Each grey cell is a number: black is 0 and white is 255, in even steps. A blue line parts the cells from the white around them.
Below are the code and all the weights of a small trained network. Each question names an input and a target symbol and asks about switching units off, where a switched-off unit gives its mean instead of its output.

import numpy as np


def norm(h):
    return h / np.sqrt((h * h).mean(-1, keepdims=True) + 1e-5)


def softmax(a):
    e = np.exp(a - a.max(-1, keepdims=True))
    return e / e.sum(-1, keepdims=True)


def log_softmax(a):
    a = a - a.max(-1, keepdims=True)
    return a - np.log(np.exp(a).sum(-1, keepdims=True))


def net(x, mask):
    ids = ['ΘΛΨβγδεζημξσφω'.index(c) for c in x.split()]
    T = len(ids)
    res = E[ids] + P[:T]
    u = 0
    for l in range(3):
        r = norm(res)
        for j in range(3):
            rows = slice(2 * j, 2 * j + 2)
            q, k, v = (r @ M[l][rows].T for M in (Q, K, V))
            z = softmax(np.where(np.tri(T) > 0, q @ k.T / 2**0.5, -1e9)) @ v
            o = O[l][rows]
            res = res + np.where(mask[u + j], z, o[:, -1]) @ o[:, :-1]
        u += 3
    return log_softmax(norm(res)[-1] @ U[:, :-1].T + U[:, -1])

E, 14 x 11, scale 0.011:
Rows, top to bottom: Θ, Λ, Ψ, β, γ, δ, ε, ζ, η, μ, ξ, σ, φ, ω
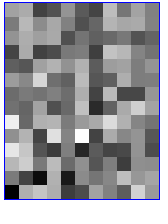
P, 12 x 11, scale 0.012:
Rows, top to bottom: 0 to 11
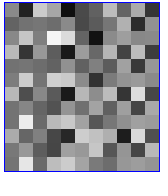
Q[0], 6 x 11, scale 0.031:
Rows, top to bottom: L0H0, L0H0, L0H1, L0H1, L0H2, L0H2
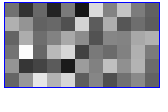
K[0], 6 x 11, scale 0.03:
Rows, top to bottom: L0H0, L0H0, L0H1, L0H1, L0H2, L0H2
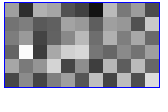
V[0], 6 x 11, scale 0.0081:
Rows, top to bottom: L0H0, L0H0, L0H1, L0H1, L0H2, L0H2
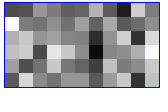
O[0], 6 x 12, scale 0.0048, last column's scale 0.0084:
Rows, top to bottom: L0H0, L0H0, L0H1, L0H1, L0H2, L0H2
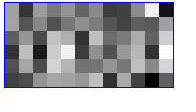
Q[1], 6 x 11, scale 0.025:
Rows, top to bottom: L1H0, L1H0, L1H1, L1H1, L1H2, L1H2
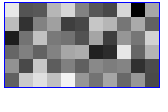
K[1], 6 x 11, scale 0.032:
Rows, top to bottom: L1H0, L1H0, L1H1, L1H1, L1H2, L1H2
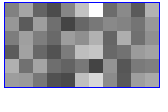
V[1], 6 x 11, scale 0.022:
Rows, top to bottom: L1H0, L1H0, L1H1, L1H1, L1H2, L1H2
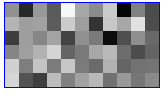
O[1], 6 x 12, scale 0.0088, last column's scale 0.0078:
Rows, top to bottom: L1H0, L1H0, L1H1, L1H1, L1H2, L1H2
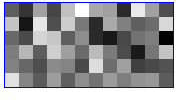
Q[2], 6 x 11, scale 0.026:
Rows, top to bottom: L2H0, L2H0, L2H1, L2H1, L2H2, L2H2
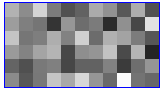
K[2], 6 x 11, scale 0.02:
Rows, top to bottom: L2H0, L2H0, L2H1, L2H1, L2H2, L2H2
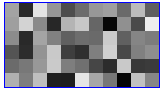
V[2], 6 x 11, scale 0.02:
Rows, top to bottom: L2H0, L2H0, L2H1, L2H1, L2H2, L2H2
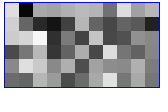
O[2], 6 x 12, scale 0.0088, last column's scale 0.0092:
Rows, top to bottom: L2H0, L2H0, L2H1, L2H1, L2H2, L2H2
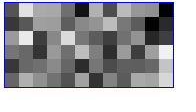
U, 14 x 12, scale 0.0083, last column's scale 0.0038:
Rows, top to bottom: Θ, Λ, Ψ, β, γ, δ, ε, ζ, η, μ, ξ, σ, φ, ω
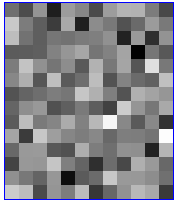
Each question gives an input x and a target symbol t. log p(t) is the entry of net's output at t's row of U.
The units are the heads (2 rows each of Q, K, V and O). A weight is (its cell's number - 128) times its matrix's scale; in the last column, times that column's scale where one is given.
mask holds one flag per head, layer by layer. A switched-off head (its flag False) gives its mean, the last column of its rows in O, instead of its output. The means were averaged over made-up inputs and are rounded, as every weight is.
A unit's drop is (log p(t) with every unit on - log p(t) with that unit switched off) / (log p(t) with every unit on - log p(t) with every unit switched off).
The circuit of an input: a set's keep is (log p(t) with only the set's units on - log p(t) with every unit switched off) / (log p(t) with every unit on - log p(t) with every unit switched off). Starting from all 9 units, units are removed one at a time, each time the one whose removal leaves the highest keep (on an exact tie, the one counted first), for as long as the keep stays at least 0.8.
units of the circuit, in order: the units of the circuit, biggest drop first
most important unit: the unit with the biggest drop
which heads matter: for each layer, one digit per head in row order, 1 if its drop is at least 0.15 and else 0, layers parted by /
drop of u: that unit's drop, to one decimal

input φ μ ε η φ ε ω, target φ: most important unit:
L0H2
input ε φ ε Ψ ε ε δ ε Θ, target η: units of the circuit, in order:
[L0H1 L2H1]
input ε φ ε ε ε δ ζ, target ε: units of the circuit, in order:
[L1H0 L0H0]
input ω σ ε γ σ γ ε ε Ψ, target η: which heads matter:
011 / 001 / 010
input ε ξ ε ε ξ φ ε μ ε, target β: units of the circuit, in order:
[L1H0 L2H1]
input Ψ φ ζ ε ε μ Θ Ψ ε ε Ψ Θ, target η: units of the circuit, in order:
[L0H1 L2H1 L1H1]
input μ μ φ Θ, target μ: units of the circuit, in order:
[L1H0 L1H1]
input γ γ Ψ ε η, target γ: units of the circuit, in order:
[L2H0 L0H0 L0H1]
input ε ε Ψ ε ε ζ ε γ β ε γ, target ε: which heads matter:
000 / 100 / 000
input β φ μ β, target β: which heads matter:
010 / 100 / 011
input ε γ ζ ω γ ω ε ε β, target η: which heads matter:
111 / 011 / 010
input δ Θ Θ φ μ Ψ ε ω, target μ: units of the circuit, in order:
[L1H1 L2H2]
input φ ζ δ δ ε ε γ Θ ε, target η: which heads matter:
011 / 011 / 010
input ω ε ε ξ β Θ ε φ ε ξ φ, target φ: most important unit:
L1H0
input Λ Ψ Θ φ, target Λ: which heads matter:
101 / 111 / 101
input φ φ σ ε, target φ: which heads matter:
101 / 101 / 000
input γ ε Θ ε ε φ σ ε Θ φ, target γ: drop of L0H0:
0.2
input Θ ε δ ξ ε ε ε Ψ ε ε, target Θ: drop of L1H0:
0.7
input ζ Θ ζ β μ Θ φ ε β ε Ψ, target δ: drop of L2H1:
0.0
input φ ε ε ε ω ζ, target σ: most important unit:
L1H1
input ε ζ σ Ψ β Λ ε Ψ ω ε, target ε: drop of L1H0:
1.6
